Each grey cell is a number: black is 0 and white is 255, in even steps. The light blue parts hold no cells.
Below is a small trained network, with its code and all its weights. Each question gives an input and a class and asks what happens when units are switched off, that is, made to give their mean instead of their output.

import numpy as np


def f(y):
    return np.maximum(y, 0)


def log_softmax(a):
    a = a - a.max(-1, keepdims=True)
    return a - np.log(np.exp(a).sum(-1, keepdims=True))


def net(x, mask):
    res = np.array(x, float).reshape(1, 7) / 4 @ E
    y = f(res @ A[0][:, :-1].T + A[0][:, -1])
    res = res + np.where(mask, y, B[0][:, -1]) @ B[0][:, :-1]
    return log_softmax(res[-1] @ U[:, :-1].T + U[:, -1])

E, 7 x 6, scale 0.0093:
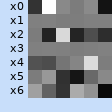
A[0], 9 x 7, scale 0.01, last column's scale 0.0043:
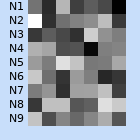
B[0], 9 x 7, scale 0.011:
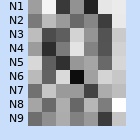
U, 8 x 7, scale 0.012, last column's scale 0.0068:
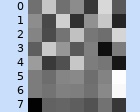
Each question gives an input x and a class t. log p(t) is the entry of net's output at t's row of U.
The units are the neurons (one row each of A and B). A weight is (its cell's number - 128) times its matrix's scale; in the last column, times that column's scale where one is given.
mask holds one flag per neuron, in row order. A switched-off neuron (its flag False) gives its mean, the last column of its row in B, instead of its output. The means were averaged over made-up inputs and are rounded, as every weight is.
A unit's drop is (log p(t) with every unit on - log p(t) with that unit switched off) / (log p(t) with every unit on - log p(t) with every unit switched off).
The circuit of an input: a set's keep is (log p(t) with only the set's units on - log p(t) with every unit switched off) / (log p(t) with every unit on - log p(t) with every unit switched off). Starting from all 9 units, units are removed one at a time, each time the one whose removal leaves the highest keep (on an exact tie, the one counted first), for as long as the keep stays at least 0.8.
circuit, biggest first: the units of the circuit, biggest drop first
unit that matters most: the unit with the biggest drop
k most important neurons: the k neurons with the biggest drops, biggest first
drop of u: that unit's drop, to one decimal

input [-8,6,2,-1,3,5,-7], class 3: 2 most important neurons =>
(N2; N9)
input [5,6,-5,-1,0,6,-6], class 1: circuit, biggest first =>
(N8)
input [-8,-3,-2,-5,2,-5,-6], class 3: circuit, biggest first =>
(N2; N9)
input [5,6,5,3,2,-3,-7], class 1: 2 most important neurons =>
(N8; N2)
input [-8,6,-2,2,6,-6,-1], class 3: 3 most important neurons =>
(N2; N9; N4)
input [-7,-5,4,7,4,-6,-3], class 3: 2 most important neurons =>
(N2; N9)
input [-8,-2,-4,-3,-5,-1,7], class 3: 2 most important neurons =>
(N2; N9)
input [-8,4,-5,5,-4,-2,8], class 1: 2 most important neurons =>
(N6; N1)
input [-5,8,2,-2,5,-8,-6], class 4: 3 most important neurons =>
(N5; N6; N7)
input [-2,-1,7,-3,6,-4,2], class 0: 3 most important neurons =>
(N1; N4; N8)
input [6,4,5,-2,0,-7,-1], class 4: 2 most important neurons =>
(N5; N2)
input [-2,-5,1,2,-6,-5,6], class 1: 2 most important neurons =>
(N6; N3)
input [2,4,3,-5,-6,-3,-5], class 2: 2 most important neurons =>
(N6; N5)
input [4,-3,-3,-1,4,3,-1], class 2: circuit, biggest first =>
(N3)
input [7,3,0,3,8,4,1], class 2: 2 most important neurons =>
(N3; N2)
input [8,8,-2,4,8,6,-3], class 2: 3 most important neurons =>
(N3; N2; N9)
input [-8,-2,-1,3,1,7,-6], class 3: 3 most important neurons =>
(N2; N9; N6)
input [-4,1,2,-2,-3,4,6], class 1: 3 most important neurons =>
(N6; N3; N5)
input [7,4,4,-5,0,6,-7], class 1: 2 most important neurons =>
(N8; N2)
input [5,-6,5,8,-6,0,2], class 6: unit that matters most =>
N4
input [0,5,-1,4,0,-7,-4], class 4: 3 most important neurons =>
(N5; N6; N2)
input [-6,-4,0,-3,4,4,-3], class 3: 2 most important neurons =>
(N2; N9)
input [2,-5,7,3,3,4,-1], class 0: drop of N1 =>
0.8
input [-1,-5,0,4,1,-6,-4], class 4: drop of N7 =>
0.2
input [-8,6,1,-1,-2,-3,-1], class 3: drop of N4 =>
0.0
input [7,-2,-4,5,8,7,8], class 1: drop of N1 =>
0.1
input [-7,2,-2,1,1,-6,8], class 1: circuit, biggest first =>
(N6)
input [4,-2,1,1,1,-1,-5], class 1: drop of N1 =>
0.2
